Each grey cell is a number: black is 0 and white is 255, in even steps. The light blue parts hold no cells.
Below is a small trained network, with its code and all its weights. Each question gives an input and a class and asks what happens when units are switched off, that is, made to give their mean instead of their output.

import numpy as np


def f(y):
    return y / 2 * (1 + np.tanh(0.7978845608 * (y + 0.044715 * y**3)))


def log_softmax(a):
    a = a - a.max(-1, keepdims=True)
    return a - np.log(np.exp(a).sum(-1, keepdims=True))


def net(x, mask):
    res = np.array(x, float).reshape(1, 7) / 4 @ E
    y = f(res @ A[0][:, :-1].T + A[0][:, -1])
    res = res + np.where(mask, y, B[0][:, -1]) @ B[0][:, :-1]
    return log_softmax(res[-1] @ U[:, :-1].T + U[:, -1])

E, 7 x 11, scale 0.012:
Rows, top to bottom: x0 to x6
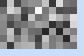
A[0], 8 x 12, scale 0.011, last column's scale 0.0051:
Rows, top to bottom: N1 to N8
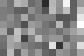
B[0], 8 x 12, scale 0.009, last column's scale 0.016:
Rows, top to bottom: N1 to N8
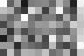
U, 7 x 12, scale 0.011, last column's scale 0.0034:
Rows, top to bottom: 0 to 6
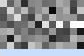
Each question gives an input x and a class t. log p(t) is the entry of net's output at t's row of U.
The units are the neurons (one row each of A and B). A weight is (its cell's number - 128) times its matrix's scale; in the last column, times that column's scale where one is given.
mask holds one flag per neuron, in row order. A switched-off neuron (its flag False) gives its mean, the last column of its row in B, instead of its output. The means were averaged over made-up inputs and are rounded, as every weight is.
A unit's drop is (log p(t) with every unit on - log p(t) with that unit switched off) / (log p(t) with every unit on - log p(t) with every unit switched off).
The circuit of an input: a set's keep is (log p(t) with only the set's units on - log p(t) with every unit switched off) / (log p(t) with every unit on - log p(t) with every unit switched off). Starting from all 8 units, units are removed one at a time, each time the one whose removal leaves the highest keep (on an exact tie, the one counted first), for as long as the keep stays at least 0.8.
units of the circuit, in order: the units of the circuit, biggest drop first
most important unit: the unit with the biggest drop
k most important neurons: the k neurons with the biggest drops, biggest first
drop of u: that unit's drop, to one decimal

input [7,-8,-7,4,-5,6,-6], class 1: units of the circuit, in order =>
N8
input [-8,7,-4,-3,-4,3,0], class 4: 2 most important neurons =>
N7, N4
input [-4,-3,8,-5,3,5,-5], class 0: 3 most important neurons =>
N1, N2, N8
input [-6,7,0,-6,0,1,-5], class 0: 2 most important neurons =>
N1, N2
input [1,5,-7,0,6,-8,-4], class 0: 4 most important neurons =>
N1, N2, N7, N4
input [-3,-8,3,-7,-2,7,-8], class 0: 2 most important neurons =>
N8, N4
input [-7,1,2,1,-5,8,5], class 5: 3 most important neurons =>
N5, N2, N8
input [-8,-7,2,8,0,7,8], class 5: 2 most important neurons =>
N5, N2
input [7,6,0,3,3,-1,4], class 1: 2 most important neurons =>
N8, N5
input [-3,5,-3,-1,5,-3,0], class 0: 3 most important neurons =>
N1, N2, N4
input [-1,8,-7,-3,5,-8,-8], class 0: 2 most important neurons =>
N1, N2
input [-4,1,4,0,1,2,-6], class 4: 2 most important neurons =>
N7, N8
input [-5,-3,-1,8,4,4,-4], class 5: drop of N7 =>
0.5
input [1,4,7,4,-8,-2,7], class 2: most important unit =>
N6
